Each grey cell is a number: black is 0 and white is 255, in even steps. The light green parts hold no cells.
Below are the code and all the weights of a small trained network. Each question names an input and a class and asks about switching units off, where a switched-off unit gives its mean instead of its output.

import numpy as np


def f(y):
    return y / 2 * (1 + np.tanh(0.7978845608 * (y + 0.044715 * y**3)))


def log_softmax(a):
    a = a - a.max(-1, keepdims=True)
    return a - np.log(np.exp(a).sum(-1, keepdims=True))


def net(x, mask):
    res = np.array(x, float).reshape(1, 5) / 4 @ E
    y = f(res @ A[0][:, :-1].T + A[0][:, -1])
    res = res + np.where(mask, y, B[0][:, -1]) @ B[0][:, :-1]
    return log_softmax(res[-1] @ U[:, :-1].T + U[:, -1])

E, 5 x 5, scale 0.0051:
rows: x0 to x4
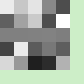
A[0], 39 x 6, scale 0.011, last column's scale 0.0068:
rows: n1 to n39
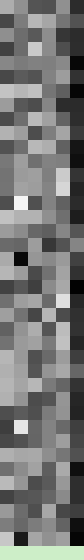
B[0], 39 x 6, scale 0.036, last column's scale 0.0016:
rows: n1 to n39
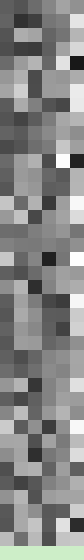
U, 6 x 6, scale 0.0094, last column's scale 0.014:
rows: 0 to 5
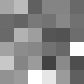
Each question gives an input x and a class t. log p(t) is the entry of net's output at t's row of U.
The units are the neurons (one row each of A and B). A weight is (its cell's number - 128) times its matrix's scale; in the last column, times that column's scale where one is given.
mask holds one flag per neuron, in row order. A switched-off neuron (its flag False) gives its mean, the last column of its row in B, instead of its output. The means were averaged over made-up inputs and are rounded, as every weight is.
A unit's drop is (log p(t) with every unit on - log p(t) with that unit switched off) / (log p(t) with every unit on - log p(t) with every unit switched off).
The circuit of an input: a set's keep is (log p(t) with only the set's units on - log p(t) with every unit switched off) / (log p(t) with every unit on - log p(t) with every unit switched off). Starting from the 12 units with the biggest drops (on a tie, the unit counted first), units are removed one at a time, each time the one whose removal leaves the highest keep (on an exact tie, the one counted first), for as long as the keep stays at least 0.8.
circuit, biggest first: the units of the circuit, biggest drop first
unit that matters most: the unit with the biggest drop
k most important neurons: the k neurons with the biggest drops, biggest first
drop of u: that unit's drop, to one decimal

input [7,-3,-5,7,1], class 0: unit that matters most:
n7
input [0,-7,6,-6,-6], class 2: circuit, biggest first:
n8; n37
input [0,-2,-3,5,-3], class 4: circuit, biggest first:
n31; n15
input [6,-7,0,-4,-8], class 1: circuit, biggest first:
n4; n11
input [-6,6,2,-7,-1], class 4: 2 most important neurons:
n19; n39
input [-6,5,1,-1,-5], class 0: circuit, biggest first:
n32; n6
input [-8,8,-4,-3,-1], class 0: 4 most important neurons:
n32; n21; n6; n36
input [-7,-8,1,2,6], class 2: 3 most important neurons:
n8; n23; n37
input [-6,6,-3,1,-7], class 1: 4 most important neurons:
n2; n4; n9; n11
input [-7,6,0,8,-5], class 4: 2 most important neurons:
n31; n15
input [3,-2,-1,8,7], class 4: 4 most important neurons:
n15; n31; n2; n4
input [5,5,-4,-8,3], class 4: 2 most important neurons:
n39; n19
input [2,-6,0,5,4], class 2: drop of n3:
0.2
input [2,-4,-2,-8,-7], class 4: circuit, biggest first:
n19
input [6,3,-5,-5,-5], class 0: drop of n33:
0.2
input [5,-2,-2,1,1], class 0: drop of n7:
0.1
